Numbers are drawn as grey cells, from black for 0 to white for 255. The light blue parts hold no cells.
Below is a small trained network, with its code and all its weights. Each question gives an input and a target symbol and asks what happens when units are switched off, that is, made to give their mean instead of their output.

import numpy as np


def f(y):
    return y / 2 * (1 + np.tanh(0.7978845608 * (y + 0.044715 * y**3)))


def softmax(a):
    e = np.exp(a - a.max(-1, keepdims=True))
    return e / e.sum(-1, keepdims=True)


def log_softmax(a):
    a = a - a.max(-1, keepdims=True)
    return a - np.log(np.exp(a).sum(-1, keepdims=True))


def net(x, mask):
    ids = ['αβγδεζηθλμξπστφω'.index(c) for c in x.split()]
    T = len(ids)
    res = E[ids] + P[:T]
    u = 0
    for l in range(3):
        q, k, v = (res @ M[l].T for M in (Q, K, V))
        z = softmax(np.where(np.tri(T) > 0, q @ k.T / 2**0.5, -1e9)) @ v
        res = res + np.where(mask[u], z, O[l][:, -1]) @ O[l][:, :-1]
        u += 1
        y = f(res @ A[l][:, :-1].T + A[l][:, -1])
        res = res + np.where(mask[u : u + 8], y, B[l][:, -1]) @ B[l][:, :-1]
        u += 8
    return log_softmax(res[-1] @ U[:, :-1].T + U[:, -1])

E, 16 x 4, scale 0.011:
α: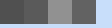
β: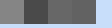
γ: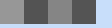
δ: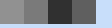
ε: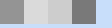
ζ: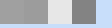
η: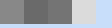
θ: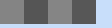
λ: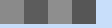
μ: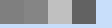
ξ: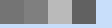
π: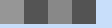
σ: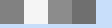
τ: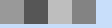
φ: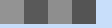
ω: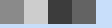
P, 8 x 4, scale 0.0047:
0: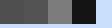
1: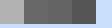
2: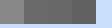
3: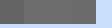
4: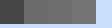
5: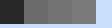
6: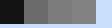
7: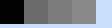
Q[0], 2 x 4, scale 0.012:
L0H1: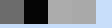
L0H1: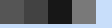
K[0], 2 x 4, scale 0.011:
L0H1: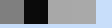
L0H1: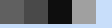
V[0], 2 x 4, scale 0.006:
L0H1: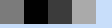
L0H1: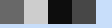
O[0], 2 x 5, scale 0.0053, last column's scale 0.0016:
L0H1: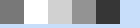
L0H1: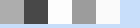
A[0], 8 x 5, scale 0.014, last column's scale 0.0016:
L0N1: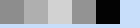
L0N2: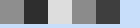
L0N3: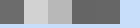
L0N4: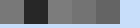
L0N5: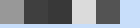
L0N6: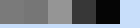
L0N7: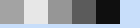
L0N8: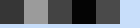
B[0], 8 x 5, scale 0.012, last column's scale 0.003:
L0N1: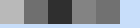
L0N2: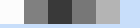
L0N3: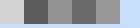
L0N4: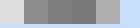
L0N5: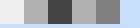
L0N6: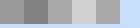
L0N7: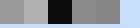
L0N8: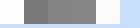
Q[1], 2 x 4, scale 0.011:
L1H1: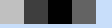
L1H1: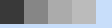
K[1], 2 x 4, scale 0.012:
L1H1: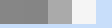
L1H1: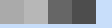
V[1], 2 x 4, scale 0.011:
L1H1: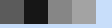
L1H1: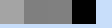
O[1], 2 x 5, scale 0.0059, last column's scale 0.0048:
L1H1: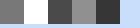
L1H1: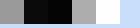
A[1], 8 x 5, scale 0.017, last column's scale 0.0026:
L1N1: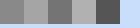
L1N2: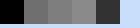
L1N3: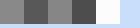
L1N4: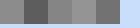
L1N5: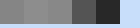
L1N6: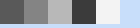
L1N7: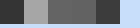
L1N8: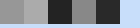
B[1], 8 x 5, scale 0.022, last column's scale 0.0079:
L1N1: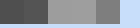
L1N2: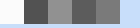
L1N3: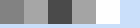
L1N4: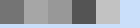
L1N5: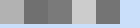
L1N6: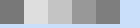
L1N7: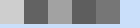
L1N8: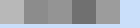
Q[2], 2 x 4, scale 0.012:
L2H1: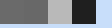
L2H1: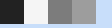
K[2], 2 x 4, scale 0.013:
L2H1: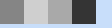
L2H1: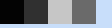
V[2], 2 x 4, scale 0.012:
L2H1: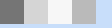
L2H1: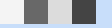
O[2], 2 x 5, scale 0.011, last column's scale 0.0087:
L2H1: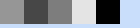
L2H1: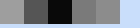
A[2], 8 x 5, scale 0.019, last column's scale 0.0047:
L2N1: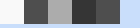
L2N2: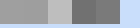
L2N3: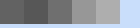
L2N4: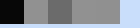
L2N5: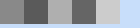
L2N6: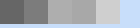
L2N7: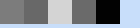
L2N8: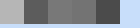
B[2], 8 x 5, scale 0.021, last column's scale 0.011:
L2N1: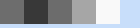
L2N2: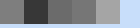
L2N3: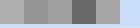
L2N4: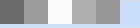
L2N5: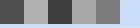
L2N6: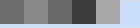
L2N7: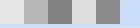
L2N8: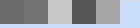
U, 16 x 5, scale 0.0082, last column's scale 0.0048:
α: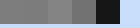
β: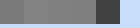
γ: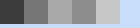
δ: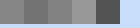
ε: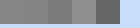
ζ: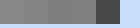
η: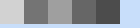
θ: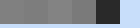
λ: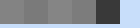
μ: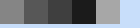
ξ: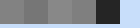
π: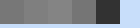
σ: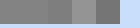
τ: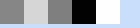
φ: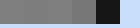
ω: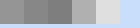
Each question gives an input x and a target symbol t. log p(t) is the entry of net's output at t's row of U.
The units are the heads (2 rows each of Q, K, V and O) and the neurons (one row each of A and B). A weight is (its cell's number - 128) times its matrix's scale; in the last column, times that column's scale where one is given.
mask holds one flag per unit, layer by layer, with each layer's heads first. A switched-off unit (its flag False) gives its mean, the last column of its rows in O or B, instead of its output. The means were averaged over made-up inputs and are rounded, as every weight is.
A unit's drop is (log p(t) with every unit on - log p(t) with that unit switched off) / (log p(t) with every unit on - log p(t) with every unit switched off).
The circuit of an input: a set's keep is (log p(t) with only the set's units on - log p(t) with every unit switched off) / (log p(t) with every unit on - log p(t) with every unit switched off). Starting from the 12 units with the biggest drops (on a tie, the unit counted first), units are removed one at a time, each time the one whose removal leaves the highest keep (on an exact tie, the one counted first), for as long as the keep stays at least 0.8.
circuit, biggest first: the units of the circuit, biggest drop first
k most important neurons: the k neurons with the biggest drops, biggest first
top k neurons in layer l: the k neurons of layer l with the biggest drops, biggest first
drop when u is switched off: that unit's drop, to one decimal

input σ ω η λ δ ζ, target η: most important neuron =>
[L0N5]
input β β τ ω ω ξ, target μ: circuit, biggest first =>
[L0N2, L2H1]
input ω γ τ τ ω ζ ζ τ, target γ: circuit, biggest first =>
[L0N8, L2N4, L1N8]
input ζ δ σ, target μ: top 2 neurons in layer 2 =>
[L2N4, L2N1]
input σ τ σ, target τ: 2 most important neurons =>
[L0N2, L0N7]
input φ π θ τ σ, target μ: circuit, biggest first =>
[L0N7, L1N8, L2H1]
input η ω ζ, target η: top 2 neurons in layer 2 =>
[L2N3, L2N8]
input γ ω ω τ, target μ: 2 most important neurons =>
[L0N2, L2N4]
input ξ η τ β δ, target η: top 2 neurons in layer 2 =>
[L2N3, L2N1]
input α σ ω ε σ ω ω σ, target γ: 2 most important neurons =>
[L0N2, L0N4]
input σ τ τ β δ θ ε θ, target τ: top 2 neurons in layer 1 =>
[L1N8, L1N3]
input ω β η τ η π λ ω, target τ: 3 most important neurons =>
[L2N6, L1N3, L1N8]
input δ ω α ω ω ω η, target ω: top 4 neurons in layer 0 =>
[L0N5, L0N2, L0N4, L0N8]
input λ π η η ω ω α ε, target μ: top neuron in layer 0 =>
[L0N8]
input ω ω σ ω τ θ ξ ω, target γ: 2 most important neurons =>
[L0N2, L2N4]
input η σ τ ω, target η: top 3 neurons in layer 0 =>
[L0N8, L0N2, L0N5]
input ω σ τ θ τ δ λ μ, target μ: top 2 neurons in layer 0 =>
[L0N3, L0N2]
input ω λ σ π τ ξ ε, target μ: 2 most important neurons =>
[L0N1, L0N3]
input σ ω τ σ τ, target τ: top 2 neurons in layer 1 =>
[L1N8, L1N6]
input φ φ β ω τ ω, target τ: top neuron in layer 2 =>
[L2N1]
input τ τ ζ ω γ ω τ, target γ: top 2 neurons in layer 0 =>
[L0N8, L0N5]
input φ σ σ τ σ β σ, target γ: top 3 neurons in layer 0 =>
[L0N2, L0N4, L0N5]
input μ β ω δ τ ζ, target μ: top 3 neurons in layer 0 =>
[L0N2, L0N1, L0N3]
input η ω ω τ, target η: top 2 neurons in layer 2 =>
[L2N3, L2N8]
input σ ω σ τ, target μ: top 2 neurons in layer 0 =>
[L0N2, L0N4]
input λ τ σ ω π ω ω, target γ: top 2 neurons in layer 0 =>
[L0N2, L0N4]
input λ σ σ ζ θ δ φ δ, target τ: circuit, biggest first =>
[L2N1]
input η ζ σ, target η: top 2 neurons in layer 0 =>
[L0N8, L0N2]
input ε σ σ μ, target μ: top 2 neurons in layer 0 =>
[L0N2, L0N4]
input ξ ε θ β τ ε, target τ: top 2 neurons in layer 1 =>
[L1N6, L1N1]
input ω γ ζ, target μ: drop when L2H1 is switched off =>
0.3
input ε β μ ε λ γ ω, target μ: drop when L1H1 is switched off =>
0.2
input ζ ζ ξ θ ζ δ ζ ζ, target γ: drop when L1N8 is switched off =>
0.1
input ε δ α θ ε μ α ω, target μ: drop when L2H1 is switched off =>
0.6
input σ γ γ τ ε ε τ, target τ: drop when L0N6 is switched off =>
0.1
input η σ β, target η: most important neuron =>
[L0N8]
